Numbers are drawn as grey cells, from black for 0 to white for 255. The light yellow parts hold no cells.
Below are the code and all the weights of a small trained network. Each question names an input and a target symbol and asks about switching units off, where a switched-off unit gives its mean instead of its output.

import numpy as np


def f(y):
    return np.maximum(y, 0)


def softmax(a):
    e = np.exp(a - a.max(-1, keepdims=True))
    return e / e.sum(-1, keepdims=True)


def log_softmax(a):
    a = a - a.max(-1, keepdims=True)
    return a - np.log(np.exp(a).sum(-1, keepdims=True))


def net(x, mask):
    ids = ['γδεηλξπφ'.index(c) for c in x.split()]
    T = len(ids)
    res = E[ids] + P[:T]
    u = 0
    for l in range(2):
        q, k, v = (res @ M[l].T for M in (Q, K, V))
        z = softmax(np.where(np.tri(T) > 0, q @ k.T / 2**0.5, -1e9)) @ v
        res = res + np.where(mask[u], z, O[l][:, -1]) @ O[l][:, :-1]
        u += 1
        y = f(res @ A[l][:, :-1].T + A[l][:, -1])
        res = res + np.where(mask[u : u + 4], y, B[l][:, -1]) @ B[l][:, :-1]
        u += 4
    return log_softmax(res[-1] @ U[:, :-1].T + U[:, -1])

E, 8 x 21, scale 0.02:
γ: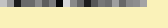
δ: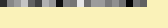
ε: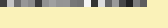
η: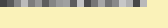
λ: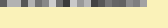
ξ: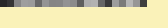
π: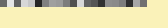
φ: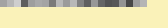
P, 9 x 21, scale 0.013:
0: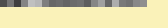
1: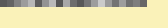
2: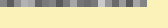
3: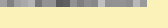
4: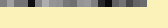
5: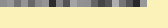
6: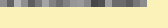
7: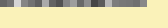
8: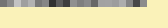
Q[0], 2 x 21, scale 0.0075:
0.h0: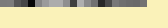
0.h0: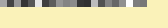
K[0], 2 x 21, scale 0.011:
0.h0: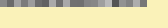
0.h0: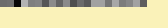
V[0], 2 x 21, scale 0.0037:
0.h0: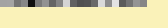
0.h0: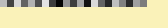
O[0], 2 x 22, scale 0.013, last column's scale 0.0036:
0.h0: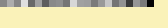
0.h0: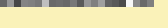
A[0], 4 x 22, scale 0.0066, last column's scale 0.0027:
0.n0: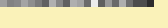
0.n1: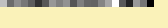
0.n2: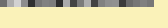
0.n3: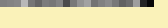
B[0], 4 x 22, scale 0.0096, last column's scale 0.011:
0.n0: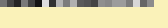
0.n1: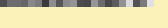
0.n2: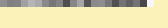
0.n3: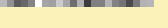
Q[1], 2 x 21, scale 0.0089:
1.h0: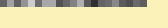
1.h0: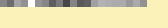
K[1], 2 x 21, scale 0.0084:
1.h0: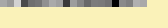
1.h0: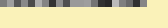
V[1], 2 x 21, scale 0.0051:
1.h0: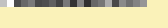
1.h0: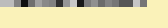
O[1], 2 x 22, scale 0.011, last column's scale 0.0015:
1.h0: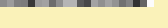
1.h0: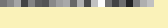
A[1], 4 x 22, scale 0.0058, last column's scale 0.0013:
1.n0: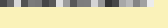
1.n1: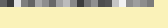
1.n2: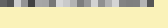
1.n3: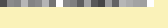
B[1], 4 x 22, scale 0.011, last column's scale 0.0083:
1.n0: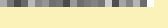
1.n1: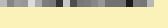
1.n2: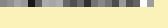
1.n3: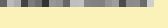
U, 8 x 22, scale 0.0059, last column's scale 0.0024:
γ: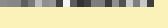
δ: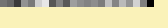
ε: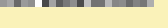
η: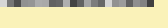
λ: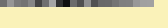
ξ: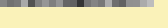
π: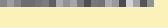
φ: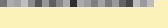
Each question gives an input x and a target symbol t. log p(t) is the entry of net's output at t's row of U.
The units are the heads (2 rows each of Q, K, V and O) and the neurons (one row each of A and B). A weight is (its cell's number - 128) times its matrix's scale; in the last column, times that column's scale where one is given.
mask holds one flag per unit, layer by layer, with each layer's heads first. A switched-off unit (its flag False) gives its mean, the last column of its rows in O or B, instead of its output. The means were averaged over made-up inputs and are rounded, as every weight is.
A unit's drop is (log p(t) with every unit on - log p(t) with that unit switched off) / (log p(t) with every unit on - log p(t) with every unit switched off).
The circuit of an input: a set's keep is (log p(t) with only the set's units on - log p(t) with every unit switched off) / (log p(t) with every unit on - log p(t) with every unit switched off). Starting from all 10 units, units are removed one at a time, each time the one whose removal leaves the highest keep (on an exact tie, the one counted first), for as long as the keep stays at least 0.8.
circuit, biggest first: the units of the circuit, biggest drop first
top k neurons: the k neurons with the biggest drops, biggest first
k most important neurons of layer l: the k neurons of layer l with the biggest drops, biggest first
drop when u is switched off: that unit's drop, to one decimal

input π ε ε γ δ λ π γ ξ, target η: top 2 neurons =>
[1.n1, 1.n0]
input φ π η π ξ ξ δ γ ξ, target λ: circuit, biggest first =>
[1.h0]
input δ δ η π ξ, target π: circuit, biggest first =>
[1.n3, 1.h0]
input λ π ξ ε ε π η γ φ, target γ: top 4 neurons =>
[1.n1, 1.n2, 0.n2, 1.n0]
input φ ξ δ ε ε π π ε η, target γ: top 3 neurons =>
[1.n1, 1.n2, 0.n2]
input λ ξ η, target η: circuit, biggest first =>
[1.n0, 0.h0, 1.n1]
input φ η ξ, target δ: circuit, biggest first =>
[1.n0, 1.h0]
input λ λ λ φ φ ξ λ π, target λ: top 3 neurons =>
[0.n1, 1.n0, 0.n3]
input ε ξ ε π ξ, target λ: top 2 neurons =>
[0.n2, 1.n3]
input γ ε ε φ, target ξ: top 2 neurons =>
[1.n2, 0.n2]
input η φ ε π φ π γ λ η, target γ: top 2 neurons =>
[0.n2, 1.n1]
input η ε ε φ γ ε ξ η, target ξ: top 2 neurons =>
[1.n2, 0.n1]
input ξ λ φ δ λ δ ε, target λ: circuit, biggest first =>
[0.h0, 0.n1, 1.n0, 0.n3]
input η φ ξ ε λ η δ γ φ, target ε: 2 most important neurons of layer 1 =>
[1.n1, 1.n3]
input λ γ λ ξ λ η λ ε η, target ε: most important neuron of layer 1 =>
[1.n1]
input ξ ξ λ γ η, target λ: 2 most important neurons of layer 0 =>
[0.n2, 0.n3]
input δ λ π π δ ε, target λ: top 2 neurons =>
[0.n1, 0.n3]
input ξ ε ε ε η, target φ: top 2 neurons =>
[1.n1, 0.n0]
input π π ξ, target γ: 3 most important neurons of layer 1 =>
[1.n1, 1.n0, 1.n2]
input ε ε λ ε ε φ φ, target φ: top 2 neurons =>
[0.n1, 0.n2]
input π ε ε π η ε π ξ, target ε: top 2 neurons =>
[1.n1, 1.n3]
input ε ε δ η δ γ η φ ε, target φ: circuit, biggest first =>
[1.h0]
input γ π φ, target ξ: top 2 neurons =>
[0.n2, 1.n2]
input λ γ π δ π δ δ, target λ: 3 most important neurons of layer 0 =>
[0.n1, 0.n3, 0.n2]
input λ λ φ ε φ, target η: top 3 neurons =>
[1.n0, 1.n1, 0.n2]
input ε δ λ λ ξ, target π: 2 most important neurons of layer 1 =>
[1.n3, 1.n2]
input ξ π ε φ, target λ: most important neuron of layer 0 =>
[0.n2]
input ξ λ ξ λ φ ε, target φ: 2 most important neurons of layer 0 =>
[0.n1, 0.n2]
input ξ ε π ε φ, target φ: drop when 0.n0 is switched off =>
0.1
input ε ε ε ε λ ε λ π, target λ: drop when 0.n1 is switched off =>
0.4
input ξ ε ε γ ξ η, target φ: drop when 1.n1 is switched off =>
0.2
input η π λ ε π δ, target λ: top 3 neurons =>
[0.n1, 0.n3, 1.n0]
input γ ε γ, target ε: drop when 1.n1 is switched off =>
-0.1
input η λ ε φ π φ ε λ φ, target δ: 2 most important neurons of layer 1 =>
[1.n0, 1.n3]
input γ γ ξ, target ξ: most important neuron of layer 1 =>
[1.n2]
